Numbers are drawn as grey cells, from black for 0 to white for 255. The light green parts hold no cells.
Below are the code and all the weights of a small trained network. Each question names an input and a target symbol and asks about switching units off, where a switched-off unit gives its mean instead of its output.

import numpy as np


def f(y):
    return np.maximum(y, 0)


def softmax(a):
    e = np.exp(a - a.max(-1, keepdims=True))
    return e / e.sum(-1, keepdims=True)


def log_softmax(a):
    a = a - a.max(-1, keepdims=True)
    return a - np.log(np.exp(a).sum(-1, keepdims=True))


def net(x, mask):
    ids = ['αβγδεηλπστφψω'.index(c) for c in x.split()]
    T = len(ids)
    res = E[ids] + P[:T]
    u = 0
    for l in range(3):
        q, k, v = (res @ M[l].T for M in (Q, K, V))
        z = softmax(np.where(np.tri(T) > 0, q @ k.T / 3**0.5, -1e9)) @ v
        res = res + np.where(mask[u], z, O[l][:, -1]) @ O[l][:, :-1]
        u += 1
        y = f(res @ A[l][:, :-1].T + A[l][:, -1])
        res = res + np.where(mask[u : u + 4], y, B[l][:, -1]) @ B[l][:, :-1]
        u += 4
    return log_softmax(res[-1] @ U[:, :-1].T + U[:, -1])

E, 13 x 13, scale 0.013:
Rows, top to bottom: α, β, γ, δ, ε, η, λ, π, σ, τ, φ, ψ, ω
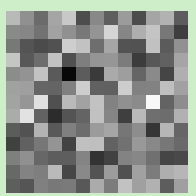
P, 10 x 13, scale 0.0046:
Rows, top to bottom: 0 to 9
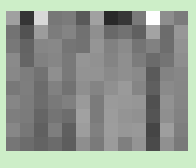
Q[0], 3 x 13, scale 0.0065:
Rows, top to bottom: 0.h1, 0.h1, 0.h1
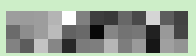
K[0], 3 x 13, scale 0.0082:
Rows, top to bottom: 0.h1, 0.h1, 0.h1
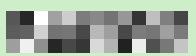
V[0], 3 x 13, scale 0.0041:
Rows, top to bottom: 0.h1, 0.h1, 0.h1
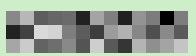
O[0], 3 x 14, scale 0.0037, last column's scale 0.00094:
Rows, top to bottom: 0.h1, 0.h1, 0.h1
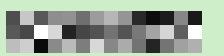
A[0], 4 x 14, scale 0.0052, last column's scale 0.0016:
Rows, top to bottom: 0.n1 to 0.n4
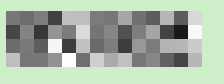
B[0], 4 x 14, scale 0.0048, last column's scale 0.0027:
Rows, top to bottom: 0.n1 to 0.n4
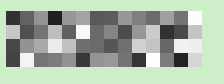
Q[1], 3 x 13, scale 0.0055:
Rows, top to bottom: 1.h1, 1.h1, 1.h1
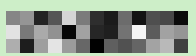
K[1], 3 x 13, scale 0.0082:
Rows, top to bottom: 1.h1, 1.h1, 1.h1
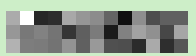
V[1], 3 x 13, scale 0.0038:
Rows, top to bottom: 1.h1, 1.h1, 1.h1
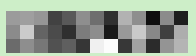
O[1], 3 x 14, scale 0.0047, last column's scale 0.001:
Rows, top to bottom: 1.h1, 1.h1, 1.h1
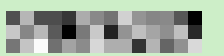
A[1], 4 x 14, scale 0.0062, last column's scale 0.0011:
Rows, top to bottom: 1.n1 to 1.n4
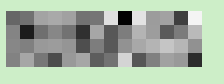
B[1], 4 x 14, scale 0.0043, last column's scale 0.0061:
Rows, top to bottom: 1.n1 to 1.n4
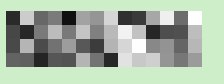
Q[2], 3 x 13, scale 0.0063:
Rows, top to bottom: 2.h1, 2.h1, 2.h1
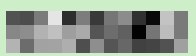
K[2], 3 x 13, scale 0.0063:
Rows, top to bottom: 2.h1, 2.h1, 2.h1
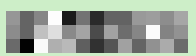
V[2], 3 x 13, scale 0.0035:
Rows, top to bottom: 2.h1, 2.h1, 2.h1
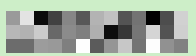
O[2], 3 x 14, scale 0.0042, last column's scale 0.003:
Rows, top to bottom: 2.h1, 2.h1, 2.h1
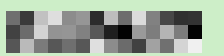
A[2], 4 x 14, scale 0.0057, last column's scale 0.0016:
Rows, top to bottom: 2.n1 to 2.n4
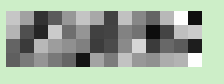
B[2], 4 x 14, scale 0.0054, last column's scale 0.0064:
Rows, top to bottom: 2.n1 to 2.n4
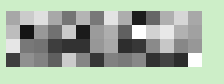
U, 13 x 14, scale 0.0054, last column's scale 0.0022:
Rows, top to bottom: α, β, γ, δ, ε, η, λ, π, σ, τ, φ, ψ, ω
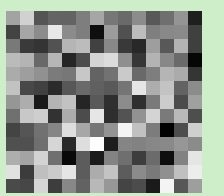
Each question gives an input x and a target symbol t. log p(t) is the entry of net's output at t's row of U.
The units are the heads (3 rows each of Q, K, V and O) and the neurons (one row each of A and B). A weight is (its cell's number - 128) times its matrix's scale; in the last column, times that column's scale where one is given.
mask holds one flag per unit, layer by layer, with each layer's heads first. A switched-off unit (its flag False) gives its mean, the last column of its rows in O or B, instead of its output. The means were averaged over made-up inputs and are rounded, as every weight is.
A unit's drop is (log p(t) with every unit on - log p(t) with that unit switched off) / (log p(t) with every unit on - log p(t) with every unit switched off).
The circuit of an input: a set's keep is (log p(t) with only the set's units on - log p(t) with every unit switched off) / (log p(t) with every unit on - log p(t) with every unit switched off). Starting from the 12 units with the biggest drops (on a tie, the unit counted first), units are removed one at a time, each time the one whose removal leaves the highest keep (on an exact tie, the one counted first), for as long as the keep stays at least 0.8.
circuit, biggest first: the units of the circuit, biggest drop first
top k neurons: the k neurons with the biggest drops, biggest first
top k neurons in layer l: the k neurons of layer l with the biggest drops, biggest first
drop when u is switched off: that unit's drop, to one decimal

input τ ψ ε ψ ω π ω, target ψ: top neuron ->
[2.n3]
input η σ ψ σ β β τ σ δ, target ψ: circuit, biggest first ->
[2.n2; 1.n1; 0.n3]
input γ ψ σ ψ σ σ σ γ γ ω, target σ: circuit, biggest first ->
[1.n1; 1.n2; 2.n4]
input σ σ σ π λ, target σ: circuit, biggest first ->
[0.h1; 2.h1]
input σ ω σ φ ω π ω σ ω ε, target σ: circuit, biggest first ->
[0.h1; 2.h1]
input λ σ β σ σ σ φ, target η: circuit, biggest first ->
[1.h1; 2.n2; 1.n1; 0.n2]
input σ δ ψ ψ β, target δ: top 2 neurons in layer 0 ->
[0.n4; 0.n2]
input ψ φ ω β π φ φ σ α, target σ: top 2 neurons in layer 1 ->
[1.n1; 1.n3]
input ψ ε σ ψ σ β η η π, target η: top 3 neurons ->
[2.n2; 1.n1; 2.n3]
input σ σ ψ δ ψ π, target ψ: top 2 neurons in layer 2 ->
[2.n2; 2.n4]
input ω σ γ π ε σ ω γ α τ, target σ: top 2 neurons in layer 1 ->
[1.n1; 1.n4]
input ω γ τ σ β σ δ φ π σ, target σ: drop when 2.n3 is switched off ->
-0.1
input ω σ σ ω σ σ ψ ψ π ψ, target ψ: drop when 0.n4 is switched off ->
0.1
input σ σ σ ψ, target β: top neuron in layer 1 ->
[1.n3]
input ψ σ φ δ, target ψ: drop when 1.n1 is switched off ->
0.2
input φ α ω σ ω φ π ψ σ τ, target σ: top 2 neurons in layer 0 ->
[0.n1; 0.n4]
